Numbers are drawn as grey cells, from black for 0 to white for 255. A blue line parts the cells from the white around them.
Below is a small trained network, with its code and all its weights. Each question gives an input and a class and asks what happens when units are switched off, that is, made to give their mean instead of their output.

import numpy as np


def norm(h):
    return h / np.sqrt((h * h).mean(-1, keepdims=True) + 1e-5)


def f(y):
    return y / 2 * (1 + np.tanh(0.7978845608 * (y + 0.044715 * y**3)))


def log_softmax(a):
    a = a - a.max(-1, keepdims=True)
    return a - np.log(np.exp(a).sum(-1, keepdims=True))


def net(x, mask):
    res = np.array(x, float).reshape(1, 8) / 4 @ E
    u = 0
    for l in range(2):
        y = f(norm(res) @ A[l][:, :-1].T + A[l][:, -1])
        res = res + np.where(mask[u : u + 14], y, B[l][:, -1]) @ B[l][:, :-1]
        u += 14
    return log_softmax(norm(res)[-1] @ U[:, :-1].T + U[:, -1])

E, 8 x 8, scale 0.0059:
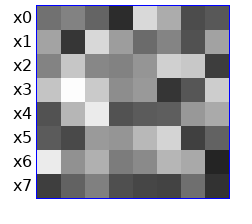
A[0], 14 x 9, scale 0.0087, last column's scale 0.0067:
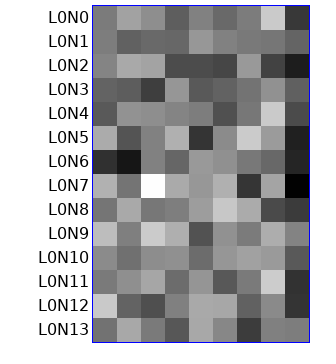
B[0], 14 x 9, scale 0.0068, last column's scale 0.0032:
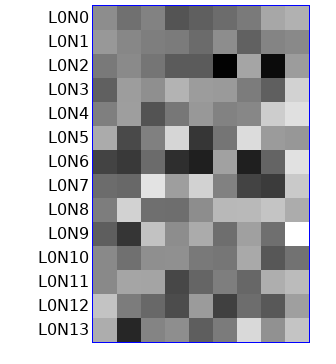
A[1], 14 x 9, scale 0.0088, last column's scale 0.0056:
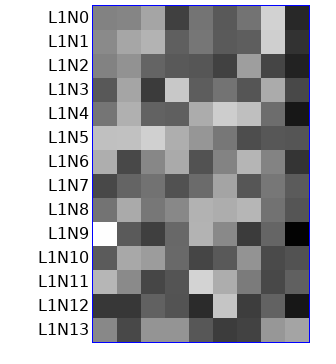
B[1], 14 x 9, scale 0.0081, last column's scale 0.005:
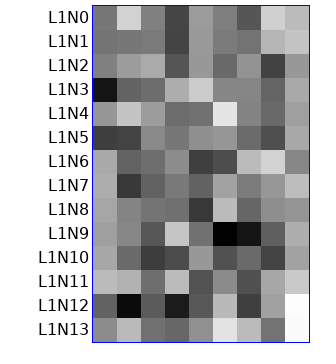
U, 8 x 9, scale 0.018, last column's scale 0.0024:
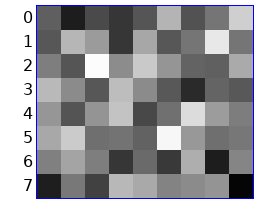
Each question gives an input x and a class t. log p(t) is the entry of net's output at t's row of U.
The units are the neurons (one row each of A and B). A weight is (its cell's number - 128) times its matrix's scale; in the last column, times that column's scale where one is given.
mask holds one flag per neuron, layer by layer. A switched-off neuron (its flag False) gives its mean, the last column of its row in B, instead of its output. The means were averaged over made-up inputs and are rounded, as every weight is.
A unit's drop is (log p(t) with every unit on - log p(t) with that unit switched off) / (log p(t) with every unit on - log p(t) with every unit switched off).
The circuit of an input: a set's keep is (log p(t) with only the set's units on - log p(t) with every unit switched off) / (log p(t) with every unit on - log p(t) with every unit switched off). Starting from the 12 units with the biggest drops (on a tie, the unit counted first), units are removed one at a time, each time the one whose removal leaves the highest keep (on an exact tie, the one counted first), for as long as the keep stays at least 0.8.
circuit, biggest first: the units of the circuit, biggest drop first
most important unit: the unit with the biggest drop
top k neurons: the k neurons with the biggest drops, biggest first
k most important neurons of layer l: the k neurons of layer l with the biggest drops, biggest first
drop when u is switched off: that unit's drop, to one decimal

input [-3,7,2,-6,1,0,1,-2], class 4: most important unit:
L0N5
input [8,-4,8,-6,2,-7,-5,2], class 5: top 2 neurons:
[L0N8; L1N4]
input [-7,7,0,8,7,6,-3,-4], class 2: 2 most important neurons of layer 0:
[L0N7; L0N9]
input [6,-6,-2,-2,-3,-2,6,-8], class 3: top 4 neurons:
[L1N9; L0N12; L1N13; L1N11]
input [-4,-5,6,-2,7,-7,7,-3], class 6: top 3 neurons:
[L0N2; L1N10; L1N13]
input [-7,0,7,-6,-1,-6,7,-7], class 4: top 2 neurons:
[L0N5; L1N6]
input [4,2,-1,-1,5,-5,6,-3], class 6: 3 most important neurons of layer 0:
[L0N2; L0N3; L0N4]
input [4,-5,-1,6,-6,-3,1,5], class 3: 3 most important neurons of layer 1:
[L1N9; L1N11; L1N13]
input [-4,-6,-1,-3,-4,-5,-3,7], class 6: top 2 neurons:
[L1N2; L0N6]
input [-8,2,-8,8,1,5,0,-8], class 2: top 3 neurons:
[L0N7; L0N9; L1N5]
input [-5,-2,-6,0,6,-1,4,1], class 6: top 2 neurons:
[L0N2; L1N10]
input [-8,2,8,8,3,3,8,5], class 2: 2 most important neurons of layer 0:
[L0N9; L0N7]
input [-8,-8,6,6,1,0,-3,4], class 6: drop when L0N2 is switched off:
0.1
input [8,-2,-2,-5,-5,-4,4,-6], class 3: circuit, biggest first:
[L1N9]
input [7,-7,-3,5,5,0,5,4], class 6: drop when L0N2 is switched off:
0.1
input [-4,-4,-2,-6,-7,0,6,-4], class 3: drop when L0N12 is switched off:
0.3
